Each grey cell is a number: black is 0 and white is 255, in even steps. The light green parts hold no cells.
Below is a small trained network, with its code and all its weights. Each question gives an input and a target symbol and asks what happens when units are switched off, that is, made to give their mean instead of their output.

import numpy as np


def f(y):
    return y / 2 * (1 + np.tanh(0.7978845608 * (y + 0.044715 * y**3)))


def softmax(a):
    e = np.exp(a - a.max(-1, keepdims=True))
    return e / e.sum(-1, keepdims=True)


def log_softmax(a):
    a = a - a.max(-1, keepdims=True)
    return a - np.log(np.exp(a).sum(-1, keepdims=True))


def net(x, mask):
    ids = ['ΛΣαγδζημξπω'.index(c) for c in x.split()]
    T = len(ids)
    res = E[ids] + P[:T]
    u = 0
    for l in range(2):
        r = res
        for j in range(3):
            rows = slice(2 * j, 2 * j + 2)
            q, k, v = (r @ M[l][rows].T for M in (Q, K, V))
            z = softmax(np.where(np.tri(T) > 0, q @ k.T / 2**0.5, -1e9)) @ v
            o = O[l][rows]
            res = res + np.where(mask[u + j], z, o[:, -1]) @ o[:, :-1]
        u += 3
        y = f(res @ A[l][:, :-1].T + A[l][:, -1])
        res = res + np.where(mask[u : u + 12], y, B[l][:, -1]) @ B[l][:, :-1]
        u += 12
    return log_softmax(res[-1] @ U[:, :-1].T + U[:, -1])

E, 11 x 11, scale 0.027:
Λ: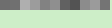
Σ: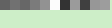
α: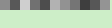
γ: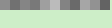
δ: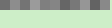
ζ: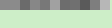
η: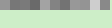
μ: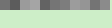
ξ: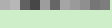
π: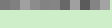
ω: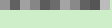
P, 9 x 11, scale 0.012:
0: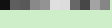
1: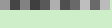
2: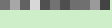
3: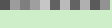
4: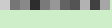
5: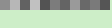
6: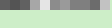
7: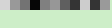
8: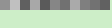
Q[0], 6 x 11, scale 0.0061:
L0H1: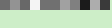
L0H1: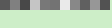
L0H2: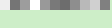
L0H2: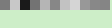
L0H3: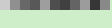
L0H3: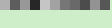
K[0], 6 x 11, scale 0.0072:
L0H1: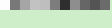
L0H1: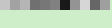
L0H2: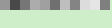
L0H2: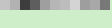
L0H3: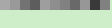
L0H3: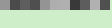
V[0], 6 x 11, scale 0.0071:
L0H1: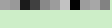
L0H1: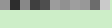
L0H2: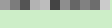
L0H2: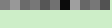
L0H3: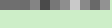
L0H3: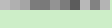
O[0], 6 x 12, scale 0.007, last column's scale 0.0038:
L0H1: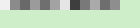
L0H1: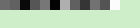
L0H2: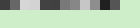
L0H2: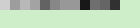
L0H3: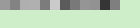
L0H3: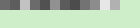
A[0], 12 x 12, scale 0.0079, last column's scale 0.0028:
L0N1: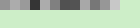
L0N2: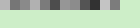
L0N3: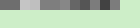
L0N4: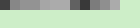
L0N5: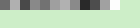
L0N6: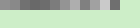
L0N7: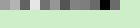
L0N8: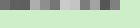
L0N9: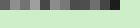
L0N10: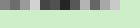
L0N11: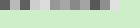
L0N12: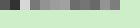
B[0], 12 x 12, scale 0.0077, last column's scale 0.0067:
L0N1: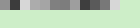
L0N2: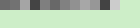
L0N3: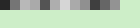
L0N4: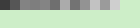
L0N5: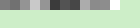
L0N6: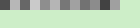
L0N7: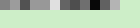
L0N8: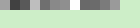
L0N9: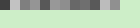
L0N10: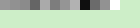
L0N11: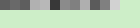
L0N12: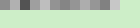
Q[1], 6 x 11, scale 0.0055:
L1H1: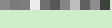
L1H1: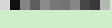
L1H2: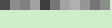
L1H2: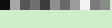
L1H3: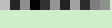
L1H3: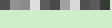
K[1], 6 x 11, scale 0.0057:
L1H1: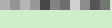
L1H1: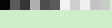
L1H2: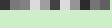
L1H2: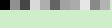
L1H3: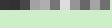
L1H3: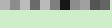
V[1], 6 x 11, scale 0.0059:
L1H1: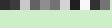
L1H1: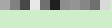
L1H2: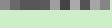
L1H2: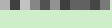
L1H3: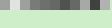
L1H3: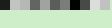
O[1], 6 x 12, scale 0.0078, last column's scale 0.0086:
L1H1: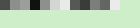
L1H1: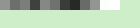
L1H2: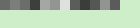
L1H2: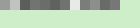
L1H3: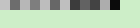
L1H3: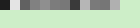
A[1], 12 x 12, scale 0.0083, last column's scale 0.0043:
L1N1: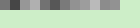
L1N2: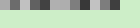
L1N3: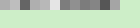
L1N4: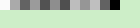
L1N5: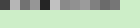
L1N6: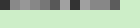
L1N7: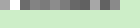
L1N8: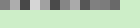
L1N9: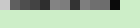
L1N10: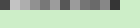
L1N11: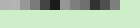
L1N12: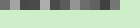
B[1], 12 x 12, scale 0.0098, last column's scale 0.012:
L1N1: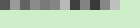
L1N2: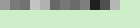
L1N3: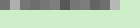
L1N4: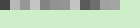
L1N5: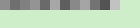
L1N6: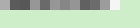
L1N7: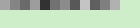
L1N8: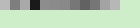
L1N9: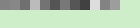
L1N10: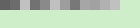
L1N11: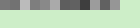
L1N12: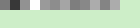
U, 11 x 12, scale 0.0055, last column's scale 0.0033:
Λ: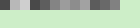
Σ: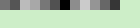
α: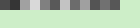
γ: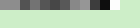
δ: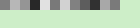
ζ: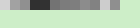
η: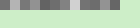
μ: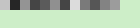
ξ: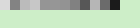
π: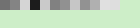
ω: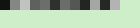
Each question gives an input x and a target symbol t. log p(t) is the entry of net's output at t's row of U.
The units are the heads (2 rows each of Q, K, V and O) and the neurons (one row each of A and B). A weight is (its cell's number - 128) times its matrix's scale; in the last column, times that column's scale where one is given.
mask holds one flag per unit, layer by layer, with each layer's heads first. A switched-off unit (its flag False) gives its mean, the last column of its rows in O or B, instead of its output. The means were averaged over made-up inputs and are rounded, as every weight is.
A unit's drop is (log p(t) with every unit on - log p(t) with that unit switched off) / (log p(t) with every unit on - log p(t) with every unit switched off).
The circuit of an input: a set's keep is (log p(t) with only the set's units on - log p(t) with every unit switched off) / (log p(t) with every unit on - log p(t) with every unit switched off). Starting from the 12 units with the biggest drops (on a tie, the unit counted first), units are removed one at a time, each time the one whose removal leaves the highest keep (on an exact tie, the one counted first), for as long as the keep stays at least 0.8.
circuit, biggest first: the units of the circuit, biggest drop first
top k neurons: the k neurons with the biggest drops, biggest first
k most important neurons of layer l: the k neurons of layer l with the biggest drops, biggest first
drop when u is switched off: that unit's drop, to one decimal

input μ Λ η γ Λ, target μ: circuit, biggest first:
(L1H3; L0N8; L0H3)
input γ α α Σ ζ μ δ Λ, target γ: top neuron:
(L1N2)
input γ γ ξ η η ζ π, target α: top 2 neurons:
(L0N10; L0N4)
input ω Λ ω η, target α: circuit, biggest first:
(L0H2; L1N1; L1H2)
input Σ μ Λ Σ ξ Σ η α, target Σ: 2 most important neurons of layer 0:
(L0N4; L0N5)
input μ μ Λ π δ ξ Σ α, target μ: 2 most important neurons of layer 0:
(L0N8; L0N1)
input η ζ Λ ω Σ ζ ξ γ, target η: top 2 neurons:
(L1N4; L0N8)
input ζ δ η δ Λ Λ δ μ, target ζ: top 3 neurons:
(L0N5; L1N7; L0N11)
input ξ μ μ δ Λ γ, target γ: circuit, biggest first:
(L1N3; L0N7)
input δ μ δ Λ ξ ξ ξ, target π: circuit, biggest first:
(L1N2; L1N1)
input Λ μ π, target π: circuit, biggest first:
(L0H1; L0N10; L1N10)
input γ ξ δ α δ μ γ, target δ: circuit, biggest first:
(L1H3; L1N12)
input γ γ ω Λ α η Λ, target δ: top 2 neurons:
(L0N10; L1N12)
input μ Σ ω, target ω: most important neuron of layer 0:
(L0N10)
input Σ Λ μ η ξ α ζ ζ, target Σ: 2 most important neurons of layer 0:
(L0N4; L0N5)
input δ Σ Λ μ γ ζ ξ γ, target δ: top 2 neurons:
(L1N2; L0N1)
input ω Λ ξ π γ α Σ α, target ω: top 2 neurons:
(L1N9; L0N8)
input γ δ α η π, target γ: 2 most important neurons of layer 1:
(L1N2; L1N7)
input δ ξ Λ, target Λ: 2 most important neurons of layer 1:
(L1N10; L1N3)
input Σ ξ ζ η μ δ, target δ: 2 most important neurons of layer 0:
(L0N10; L0N7)
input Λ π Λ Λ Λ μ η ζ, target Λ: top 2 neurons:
(L0N4; L1N10)
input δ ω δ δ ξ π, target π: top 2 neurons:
(L0N10; L1N10)
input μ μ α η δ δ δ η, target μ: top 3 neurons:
(L0N8; L0N1; L1N2)
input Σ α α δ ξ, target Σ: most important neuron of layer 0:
(L0N4)
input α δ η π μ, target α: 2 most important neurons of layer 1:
(L1N12; L1N6)
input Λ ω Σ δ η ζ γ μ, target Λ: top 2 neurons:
(L0N4; L1N10)
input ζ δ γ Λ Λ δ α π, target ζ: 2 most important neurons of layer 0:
(L0N5; L0N11)
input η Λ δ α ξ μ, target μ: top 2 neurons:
(L0N10; L0N7)
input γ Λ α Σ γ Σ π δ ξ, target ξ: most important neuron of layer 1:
(L1N11)
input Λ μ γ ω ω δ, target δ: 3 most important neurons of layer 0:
(L0N10; L0N7; L0N2)
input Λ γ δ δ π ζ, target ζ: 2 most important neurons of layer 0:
(L0N1; L0N3)
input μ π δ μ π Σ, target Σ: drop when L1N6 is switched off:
0.1
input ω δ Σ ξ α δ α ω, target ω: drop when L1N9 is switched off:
0.2
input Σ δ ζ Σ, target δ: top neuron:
(L1N8)
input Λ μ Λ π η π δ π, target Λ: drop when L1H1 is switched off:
0.2
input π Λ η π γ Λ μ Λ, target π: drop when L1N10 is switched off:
0.1
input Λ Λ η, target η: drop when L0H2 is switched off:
0.2
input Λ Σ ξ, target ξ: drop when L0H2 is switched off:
0.1
